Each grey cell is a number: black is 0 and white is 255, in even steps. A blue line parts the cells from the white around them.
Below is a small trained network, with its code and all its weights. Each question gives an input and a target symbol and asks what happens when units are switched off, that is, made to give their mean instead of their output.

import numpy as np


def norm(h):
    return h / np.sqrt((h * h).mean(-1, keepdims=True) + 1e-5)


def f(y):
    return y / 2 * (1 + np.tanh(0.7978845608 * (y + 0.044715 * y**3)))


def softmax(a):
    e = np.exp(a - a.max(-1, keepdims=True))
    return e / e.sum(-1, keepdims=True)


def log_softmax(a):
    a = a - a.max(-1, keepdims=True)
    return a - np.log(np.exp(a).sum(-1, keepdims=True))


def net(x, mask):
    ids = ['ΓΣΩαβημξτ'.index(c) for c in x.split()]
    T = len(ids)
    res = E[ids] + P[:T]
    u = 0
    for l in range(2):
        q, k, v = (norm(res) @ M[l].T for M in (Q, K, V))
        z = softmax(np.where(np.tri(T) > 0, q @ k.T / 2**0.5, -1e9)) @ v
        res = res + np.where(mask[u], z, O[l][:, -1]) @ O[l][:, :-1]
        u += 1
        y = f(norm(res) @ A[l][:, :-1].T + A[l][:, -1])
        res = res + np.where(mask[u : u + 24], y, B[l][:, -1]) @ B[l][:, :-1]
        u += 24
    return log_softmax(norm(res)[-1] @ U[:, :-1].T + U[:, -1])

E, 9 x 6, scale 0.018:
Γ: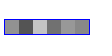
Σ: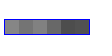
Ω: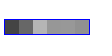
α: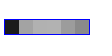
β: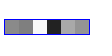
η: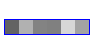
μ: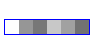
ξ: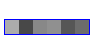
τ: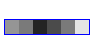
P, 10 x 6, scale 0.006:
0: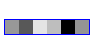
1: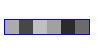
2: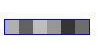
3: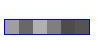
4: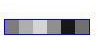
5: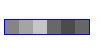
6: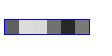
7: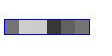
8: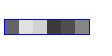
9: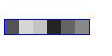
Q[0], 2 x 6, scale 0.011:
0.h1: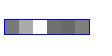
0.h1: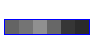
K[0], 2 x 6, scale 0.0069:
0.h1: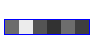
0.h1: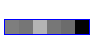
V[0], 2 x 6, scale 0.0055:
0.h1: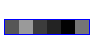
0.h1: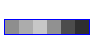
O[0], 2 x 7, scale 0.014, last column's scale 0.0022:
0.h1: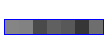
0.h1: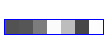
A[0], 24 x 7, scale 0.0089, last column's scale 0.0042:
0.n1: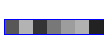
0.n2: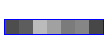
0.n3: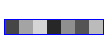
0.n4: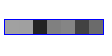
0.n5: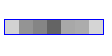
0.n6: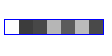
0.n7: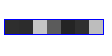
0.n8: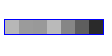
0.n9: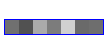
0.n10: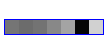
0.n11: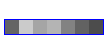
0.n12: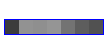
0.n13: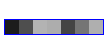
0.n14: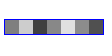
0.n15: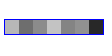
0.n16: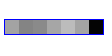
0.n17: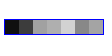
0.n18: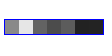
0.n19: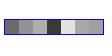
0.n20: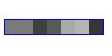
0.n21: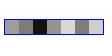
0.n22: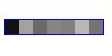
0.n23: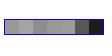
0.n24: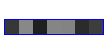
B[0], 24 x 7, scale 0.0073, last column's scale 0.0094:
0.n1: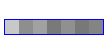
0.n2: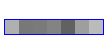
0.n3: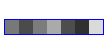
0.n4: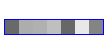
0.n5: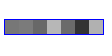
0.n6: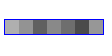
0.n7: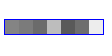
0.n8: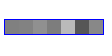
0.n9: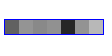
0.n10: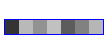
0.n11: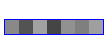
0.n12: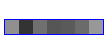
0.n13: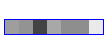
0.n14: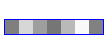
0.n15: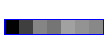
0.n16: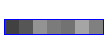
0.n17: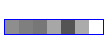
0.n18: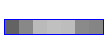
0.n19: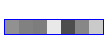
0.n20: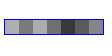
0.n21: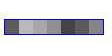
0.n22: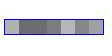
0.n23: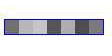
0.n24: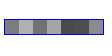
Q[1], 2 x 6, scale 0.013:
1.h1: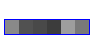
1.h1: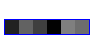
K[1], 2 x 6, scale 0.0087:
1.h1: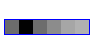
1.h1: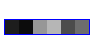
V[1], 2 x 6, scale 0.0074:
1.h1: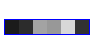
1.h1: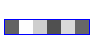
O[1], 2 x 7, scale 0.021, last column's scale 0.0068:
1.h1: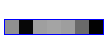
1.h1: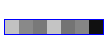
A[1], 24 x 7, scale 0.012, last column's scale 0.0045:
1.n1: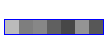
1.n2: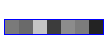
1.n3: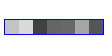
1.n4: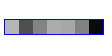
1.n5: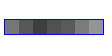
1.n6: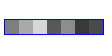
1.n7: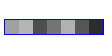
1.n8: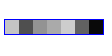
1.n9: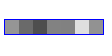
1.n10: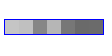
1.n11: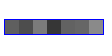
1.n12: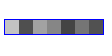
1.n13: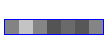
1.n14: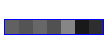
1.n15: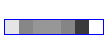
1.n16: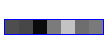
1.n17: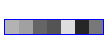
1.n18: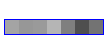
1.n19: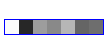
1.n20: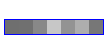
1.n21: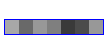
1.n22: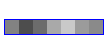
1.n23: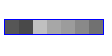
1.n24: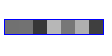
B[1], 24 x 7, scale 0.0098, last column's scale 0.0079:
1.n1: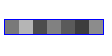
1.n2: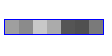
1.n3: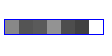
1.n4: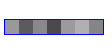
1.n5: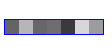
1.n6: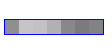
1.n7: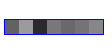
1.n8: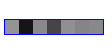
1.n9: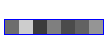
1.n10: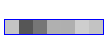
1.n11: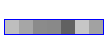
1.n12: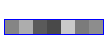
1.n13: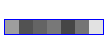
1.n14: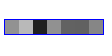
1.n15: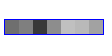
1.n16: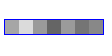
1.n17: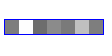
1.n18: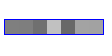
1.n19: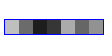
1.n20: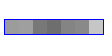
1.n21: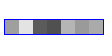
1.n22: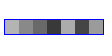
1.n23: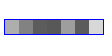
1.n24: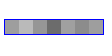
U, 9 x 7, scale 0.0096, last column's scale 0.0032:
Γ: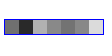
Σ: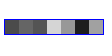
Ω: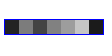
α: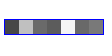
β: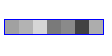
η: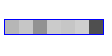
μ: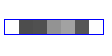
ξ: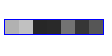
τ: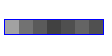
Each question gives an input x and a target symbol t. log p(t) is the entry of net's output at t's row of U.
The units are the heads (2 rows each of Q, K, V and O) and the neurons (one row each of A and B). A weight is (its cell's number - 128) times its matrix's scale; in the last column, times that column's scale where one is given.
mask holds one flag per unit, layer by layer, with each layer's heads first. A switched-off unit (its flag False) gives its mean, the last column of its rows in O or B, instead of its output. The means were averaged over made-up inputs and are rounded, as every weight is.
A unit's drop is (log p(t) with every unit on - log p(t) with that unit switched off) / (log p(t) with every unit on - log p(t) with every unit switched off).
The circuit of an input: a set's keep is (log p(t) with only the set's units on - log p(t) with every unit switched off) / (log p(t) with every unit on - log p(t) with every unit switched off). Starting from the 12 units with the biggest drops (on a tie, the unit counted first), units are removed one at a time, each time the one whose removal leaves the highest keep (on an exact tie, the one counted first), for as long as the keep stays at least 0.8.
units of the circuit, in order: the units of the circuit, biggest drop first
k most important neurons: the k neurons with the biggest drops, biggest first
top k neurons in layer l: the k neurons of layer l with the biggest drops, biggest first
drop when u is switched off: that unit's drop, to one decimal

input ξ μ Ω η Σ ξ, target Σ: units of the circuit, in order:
0.h1, 0.n10
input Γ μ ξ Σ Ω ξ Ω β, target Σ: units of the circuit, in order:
0.h1, 1.h1, 0.n10
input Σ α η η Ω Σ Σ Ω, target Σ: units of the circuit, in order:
0.h1
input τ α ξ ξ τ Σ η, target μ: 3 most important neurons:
0.n14, 0.n7, 0.n10
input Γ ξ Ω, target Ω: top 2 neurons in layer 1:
1.n3, 1.n13
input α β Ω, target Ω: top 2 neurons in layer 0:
0.n17, 0.n9
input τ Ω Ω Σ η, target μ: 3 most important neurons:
0.n14, 0.n7, 0.n17
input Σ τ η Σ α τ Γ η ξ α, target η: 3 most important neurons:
0.n14, 0.n17, 0.n7
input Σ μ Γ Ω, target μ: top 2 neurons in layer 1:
1.n23, 1.n22
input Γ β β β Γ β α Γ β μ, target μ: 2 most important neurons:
0.n15, 1.n19
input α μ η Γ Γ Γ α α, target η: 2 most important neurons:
0.n14, 0.n15
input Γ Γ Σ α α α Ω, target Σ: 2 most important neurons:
0.n10, 1.n10
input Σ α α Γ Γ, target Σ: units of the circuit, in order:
0.h1, 0.n10, 1.h1
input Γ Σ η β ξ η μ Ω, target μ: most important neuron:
0.n3
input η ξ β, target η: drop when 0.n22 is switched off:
0.0
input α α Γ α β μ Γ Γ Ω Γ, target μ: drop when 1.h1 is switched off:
1.4
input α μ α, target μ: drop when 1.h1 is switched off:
1.4
